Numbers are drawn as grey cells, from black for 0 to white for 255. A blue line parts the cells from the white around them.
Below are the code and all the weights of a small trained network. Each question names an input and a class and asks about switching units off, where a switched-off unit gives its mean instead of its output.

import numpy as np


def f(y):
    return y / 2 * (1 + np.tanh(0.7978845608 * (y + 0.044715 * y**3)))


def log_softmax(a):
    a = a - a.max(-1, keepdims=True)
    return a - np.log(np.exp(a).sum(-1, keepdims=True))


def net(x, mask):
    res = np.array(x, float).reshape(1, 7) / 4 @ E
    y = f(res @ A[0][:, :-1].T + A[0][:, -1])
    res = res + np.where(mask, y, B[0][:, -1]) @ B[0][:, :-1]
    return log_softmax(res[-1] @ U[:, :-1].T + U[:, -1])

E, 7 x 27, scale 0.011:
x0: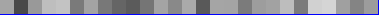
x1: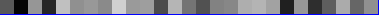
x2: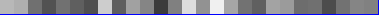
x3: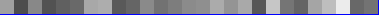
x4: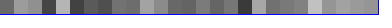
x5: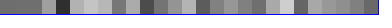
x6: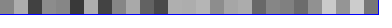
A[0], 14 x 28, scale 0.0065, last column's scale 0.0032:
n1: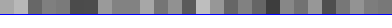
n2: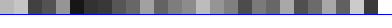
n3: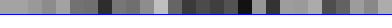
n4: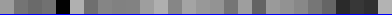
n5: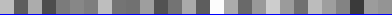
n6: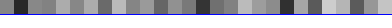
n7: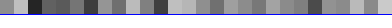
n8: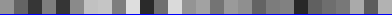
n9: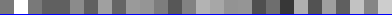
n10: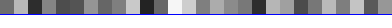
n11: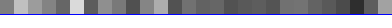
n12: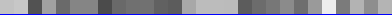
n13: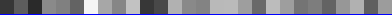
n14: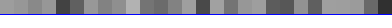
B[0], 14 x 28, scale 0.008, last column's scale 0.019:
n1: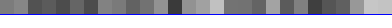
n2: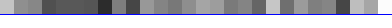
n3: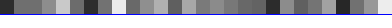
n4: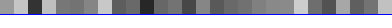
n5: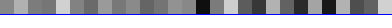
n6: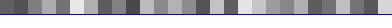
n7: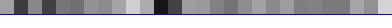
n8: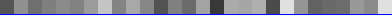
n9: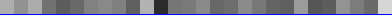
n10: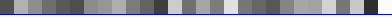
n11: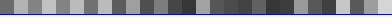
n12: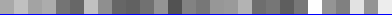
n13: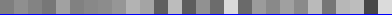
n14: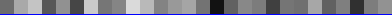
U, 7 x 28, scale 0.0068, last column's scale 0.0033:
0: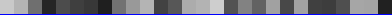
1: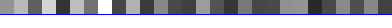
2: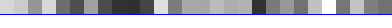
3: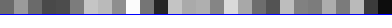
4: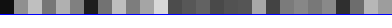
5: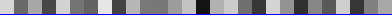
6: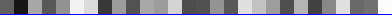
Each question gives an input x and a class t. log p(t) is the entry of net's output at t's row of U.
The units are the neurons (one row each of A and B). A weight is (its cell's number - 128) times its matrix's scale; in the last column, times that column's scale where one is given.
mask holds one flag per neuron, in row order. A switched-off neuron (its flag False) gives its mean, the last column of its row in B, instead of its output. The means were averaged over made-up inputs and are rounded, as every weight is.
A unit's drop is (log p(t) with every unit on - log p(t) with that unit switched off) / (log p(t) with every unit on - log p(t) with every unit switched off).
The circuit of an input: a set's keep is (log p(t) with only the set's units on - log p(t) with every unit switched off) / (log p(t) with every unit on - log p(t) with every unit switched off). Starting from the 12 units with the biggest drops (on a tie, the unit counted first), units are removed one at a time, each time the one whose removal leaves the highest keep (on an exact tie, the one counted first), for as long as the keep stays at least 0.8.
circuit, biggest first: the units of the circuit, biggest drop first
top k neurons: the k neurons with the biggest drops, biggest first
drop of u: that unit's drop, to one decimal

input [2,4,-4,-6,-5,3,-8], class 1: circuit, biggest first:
n11
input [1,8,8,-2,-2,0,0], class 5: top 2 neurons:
n5, n10
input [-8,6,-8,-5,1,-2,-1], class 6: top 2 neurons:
n6, n1
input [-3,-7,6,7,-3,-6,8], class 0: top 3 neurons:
n2, n1, n7
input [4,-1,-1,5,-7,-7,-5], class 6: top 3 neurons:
n6, n12, n1
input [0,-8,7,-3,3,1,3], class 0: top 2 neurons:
n7, n2
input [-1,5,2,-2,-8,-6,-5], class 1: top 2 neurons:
n11, n4
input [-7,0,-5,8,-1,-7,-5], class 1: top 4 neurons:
n11, n2, n13, n7
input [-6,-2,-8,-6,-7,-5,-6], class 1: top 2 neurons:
n11, n4
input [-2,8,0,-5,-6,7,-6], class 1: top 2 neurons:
n4, n11
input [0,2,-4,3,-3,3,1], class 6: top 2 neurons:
n6, n10
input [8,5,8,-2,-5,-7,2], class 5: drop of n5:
0.1
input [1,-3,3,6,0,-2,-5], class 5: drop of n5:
0.2
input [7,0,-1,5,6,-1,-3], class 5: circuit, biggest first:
n5
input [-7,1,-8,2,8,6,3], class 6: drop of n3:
-0.1
